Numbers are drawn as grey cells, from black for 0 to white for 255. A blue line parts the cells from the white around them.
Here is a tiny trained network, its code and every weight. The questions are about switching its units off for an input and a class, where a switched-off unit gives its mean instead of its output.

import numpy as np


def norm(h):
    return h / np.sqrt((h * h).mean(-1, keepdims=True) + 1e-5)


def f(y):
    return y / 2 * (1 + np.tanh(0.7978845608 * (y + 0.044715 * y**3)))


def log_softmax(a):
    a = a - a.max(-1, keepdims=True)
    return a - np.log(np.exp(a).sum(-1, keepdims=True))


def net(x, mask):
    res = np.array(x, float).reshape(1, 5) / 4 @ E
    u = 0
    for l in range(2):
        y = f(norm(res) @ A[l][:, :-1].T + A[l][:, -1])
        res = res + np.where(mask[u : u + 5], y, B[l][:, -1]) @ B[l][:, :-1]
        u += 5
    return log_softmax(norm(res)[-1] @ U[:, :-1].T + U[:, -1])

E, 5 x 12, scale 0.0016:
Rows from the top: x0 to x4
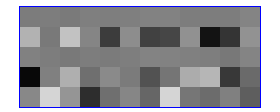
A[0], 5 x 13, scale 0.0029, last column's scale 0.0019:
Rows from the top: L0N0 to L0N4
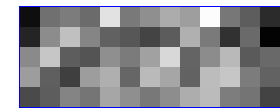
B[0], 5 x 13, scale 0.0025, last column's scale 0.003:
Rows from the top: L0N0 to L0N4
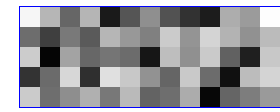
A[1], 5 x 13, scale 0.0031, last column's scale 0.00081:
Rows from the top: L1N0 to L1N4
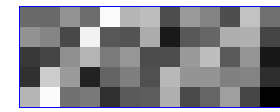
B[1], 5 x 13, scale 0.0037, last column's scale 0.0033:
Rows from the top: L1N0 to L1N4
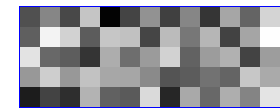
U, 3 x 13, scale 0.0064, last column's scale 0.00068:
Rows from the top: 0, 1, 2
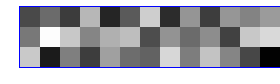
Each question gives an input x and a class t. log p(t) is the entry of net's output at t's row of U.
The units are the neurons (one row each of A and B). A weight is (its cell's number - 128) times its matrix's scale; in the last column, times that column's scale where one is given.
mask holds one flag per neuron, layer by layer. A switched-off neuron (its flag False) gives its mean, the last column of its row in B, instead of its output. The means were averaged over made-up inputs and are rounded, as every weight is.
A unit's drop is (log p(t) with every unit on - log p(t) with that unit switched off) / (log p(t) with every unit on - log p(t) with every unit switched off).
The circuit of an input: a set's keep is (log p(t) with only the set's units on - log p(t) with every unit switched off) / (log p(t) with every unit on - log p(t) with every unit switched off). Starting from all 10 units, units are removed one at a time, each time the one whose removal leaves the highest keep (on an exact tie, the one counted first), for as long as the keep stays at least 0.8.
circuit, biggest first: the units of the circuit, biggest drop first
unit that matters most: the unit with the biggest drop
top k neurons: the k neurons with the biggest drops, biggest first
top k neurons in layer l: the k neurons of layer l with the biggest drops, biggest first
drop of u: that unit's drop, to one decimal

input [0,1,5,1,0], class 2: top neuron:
L0N3
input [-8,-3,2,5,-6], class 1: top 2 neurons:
L0N0; L1N1
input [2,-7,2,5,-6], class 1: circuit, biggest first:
L0N0; L1N1
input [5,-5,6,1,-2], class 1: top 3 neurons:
L0N0; L1N1; L1N4
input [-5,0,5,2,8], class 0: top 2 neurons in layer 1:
L1N4; L1N1
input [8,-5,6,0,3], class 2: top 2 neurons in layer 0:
L0N2; L0N3
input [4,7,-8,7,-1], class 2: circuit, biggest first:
L1N2; L0N1
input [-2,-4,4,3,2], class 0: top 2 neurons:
L0N0; L1N4
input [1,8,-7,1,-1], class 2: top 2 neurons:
L0N0; L1N4
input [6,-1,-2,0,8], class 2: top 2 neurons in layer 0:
L0N2; L0N0
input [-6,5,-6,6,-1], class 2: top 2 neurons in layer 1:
L1N2; L1N1
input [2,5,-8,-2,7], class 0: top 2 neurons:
L1N4; L0N3
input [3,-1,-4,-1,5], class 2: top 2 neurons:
L0N2; L0N0
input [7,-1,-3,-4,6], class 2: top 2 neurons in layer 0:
L0N2; L0N0
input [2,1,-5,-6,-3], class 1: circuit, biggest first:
L1N1
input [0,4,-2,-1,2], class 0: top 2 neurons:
L0N3; L1N4
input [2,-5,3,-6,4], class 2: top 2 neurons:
L0N2; L1N1
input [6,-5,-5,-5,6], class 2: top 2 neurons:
L0N2; L1N1
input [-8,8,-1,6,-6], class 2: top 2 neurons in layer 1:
L1N2; L1N4
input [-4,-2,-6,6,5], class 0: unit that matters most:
L0N0
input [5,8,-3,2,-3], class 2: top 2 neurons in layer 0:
L0N0; L0N3
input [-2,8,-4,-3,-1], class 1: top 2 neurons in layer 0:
L0N2; L0N3
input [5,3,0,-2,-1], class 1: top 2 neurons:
L1N1; L0N3
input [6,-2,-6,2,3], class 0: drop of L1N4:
0.2
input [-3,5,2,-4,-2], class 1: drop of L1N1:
0.4
